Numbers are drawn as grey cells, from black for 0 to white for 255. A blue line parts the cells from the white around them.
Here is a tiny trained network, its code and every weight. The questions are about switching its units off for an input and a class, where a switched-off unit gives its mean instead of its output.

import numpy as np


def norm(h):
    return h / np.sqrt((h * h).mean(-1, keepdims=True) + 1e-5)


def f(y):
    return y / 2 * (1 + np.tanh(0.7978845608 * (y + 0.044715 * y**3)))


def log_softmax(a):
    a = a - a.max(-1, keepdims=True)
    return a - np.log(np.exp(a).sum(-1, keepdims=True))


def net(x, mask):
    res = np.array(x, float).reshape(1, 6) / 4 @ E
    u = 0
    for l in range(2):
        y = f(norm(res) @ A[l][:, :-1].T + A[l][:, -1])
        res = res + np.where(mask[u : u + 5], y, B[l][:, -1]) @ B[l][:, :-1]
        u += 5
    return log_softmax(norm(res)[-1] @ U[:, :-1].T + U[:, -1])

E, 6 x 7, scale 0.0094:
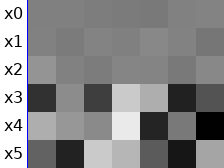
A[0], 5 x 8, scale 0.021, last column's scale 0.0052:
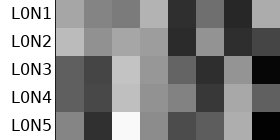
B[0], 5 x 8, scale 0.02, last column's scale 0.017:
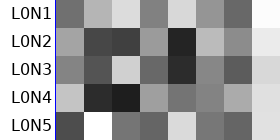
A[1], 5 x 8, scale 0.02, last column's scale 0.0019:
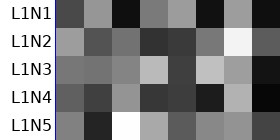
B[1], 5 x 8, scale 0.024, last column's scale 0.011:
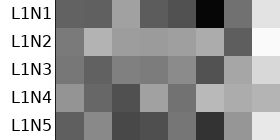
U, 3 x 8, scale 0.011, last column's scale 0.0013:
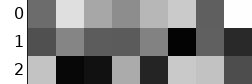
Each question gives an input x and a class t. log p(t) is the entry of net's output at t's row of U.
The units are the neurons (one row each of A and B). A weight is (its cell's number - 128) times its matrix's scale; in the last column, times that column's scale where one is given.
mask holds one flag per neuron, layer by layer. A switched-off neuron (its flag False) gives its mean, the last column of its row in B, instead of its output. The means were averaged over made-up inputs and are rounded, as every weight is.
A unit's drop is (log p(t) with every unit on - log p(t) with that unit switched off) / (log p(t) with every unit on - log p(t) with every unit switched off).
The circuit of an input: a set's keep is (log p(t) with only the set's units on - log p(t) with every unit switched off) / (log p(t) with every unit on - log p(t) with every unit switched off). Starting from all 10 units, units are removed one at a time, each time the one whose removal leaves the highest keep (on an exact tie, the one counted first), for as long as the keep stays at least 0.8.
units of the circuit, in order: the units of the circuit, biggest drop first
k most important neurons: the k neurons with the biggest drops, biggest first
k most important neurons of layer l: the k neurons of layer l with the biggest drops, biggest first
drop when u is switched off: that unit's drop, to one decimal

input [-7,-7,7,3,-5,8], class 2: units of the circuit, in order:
[L0N4]
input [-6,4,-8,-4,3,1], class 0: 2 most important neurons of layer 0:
[L0N1, L0N5]
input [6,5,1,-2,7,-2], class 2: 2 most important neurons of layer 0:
[L0N2, L0N5]
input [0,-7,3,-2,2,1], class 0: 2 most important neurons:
[L0N5, L0N1]
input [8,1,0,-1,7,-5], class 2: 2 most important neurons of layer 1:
[L1N2, L1N3]
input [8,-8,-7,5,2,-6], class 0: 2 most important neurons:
[L0N3, L1N1]
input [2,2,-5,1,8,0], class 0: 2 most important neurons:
[L0N1, L0N4]
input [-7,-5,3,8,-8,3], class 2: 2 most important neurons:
[L0N5, L1N4]
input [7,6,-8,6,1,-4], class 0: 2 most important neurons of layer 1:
[L1N1, L1N5]
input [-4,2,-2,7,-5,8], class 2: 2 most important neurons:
[L0N3, L1N4]
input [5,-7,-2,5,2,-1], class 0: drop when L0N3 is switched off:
0.2
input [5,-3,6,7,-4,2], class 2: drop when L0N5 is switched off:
0.2
